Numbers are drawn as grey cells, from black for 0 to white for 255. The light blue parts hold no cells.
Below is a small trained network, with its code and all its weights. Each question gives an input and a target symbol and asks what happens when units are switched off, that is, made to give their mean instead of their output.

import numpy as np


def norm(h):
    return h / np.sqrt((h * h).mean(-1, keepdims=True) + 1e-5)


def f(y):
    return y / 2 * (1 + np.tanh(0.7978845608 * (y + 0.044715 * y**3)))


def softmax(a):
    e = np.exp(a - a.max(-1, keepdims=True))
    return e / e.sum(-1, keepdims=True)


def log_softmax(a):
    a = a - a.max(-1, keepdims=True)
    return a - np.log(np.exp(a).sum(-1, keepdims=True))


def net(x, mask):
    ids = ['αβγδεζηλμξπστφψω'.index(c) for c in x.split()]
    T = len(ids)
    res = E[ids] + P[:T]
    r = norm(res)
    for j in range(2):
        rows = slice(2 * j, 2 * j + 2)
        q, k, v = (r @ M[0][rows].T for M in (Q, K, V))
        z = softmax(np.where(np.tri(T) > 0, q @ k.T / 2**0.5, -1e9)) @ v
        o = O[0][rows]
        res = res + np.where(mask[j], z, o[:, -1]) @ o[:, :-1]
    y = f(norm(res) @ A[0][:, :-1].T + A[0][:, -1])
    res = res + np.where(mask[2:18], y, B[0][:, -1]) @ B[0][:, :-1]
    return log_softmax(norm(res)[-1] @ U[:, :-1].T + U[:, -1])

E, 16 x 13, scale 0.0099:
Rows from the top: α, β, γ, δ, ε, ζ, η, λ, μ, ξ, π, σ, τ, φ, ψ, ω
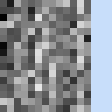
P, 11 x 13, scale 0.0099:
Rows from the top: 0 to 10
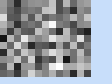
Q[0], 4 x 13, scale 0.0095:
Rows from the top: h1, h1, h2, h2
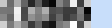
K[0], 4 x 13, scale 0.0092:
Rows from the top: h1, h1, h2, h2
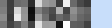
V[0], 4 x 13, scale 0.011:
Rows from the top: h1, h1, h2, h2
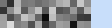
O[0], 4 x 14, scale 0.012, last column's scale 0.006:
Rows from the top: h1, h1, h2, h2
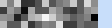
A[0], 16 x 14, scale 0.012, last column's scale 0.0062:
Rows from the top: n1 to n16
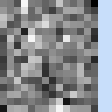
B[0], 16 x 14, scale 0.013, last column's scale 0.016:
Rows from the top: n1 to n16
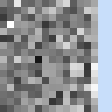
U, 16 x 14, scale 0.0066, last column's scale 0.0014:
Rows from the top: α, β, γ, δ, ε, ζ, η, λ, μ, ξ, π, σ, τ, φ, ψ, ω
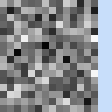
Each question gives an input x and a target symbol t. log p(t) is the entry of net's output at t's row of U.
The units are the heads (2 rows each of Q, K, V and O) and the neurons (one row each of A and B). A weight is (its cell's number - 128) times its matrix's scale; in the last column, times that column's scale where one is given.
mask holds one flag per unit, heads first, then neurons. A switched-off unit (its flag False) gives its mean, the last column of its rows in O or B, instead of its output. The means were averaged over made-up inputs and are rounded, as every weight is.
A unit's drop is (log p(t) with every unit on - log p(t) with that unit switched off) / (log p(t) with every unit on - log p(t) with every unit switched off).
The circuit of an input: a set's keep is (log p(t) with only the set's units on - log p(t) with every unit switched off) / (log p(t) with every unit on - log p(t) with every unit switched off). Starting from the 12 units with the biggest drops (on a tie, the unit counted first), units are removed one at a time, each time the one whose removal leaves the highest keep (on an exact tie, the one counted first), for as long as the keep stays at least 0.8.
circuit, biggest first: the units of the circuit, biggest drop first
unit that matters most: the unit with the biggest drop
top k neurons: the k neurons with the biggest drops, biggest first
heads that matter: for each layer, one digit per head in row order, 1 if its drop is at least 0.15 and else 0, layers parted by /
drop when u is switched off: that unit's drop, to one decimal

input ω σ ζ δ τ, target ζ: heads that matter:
10
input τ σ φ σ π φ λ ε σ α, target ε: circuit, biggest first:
[h2 n6]
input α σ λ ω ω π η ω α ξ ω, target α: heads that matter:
10
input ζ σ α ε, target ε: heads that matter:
01
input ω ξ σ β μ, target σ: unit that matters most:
h2
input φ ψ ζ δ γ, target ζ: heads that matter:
10
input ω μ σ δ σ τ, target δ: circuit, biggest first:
[h2 n1]
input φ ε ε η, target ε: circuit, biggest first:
[h2 n6]
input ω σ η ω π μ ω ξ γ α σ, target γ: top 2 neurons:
[n15 n9]
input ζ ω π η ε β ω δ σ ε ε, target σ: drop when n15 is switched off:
0.2
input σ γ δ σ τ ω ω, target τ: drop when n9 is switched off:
0.5
